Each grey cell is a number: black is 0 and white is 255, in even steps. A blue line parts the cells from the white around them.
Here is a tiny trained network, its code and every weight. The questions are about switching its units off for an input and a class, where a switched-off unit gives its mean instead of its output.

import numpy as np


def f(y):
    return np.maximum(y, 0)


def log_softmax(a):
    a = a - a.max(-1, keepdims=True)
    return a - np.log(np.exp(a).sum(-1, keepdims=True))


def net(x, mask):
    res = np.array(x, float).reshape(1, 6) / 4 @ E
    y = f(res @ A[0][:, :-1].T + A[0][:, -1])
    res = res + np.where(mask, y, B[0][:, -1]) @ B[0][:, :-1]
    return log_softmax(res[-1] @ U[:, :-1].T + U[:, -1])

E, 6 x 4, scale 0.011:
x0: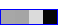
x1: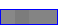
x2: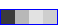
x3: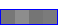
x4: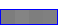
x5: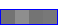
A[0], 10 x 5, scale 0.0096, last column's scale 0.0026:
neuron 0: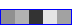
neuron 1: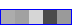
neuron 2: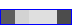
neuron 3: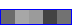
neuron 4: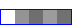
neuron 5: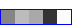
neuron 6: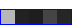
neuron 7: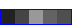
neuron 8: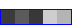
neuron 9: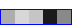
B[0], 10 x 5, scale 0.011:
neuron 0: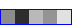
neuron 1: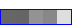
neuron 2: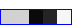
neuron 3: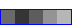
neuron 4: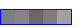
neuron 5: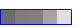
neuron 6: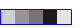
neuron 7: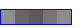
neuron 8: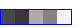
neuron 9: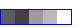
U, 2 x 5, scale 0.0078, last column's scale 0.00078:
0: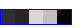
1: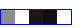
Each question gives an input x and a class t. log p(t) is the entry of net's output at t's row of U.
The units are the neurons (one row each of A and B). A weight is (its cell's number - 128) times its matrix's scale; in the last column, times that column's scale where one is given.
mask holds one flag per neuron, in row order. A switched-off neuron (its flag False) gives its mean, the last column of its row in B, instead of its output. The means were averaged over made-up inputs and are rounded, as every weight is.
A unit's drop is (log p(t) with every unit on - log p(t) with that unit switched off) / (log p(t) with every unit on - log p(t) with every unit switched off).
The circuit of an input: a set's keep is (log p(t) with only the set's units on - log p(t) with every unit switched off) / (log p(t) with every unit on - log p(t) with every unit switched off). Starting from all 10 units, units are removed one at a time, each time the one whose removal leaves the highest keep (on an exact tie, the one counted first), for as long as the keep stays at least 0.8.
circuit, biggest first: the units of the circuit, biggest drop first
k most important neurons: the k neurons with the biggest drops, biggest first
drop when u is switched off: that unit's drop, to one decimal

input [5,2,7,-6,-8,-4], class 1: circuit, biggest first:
(neuron 2)
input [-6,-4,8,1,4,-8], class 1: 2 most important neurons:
(neuron 2; neuron 9)
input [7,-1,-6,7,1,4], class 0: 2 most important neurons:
(neuron 9; neuron 2)
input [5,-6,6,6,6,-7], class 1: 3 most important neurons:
(neuron 2; neuron 8; neuron 0)
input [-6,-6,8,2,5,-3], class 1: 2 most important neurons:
(neuron 2; neuron 9)
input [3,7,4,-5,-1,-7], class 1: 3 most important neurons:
(neuron 2; neuron 8; neuron 0)
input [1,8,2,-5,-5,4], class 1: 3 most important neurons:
(neuron 8; neuron 0; neuron 9)
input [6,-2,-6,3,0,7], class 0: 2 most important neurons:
(neuron 2; neuron 9)
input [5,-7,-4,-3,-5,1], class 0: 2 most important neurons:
(neuron 2; neuron 9)
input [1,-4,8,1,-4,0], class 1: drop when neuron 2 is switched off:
0.3
